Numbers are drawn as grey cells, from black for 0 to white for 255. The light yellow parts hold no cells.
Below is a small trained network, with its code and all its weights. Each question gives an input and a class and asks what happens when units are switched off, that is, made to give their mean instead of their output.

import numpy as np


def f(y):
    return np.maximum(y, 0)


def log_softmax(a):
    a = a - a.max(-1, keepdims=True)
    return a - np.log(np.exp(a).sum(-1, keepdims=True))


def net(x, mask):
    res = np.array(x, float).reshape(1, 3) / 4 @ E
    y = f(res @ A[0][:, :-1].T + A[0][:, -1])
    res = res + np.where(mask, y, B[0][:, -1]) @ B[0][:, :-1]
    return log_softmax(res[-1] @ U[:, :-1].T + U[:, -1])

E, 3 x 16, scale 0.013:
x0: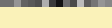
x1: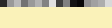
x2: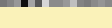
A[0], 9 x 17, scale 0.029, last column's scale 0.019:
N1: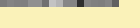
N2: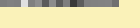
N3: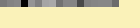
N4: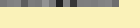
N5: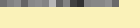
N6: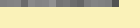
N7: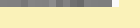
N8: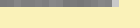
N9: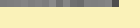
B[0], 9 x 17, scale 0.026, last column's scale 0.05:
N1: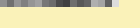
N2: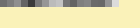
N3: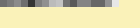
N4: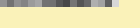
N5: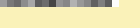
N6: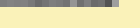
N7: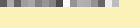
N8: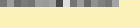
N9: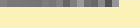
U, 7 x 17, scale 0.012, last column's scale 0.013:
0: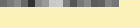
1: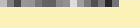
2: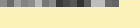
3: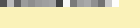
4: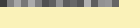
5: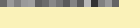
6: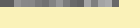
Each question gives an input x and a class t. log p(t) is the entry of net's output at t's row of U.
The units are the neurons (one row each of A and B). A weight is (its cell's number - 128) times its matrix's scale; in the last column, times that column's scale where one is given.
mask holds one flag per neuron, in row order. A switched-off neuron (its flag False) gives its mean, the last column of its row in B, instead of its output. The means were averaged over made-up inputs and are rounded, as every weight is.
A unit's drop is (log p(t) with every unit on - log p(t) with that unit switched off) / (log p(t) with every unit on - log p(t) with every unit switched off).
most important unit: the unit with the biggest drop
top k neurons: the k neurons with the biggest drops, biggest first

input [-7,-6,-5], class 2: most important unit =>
N5
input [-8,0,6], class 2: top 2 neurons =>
[N1, N2]
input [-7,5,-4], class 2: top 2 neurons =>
[N1, N3]
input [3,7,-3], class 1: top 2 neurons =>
[N5, N4]
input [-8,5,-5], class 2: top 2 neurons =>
[N1, N3]
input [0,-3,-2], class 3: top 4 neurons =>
[N5, N1, N4, N3]
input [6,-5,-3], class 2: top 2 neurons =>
[N5, N7]
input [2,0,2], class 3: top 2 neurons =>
[N1, N2]
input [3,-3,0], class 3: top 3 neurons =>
[N5, N1, N4]
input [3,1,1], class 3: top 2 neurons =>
[N1, N5]
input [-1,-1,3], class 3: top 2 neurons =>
[N2, N5]
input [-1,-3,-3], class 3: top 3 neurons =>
[N5, N3, N1]
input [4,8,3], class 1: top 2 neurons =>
[N5, N4]
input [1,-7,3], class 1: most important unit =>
N3
